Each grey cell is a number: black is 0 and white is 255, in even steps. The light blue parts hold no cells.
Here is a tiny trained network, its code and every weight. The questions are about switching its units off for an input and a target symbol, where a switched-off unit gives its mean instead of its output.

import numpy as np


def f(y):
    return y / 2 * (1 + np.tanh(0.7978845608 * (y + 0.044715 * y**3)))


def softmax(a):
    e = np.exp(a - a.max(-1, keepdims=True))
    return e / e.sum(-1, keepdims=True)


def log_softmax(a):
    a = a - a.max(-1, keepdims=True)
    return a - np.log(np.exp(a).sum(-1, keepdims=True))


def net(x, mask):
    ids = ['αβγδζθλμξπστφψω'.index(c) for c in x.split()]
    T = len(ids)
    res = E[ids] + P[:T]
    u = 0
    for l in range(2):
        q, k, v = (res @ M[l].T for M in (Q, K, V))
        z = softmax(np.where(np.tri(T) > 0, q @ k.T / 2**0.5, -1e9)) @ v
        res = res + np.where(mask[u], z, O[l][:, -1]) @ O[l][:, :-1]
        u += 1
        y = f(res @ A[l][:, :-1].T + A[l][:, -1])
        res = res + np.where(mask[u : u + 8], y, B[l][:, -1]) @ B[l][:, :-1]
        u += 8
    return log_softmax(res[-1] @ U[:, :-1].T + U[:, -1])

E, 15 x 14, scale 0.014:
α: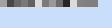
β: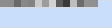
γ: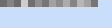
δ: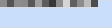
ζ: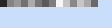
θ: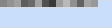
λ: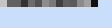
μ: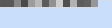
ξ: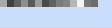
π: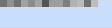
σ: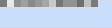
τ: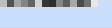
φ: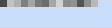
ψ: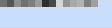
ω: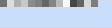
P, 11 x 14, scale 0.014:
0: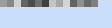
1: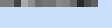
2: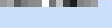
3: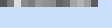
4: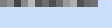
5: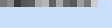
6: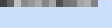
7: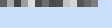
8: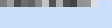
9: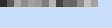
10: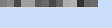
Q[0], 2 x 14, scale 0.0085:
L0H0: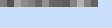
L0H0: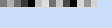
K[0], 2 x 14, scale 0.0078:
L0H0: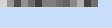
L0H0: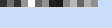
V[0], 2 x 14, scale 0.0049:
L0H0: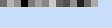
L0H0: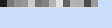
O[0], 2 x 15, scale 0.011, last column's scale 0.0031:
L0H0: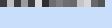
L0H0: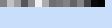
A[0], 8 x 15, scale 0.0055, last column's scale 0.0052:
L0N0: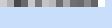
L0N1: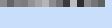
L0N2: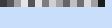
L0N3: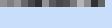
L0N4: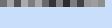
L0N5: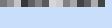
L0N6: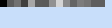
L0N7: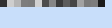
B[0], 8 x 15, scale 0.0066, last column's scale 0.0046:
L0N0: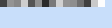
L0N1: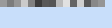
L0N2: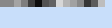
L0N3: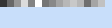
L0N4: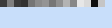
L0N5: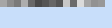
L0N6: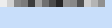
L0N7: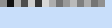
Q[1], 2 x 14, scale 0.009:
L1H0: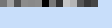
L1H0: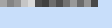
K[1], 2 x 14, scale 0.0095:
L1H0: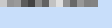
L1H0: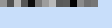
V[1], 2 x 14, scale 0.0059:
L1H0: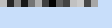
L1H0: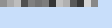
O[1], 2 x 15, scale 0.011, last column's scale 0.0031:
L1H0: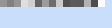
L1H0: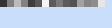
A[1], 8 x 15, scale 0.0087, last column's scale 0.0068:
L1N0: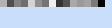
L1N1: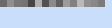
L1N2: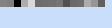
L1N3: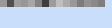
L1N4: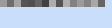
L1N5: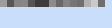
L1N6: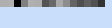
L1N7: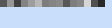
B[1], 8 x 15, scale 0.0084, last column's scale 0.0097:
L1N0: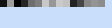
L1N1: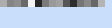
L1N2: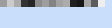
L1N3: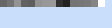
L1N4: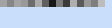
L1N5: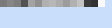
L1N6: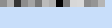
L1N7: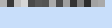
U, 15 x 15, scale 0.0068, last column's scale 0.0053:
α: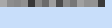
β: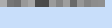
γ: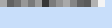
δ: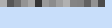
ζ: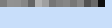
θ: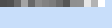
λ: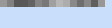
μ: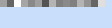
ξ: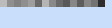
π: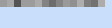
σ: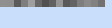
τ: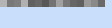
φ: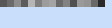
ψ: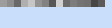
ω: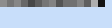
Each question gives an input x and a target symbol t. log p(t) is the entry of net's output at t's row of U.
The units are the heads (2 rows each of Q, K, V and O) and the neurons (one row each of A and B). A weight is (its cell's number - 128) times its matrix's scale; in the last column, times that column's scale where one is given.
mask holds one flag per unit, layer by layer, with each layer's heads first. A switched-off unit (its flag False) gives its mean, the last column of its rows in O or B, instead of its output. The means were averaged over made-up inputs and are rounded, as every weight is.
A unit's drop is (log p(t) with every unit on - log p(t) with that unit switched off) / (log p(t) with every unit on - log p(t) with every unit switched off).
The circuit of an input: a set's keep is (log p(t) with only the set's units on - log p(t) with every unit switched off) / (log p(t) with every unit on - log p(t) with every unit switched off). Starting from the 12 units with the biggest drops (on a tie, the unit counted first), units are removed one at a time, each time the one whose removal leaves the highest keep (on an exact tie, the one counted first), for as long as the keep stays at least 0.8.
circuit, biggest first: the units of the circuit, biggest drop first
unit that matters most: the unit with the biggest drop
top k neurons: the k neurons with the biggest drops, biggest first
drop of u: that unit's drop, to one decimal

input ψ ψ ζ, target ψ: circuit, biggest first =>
[L0H0 L1H0]
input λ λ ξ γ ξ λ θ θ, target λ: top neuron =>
[L1N2]
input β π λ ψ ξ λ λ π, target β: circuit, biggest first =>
[L0H0 L1N1 L1N7 L1H0]
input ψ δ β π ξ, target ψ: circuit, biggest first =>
[L1H0 L0H0 L1N3]
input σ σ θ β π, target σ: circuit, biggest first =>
[L1N1 L1H0 L0H0 L1N4]
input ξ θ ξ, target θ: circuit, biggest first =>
[L1H0 L1N5 L1N2]
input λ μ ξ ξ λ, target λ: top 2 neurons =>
[L1N2 L1N5]
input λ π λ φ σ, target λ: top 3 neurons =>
[L1N2 L1N5 L0N3]
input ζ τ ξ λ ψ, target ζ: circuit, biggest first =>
[L0H0 L1H0]
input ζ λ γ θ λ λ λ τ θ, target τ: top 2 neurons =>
[L1N7 L1N5]
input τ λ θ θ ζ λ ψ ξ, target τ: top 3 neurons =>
[L1N2 L1N5 L1N7]
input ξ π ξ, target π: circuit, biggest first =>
[L0H0 L1H0 L1N6]
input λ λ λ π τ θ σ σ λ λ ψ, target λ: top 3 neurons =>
[L1N5 L1N2 L0N3]
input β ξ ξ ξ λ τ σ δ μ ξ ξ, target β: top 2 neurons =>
[L1N1 L1N7]
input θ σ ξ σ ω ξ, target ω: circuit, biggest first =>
[L1H0]
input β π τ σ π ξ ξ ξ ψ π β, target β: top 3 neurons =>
[L1N1 L0N4 L1N7]
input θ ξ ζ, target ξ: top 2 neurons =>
[L1N6 L1N3]
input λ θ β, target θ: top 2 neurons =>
[L1N5 L1N2]
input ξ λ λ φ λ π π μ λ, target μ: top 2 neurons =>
[L1N7 L0N3]
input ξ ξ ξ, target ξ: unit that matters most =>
L1H0
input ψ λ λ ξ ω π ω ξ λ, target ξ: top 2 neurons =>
[L1N6 L1N3]
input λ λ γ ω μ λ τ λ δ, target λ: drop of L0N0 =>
0.0
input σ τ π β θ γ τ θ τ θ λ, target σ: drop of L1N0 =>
0.0
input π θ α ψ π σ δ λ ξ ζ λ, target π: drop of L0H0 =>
0.6
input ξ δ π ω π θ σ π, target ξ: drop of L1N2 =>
0.1
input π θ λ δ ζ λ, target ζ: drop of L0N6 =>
0.2
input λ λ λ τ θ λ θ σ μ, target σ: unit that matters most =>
L1N1
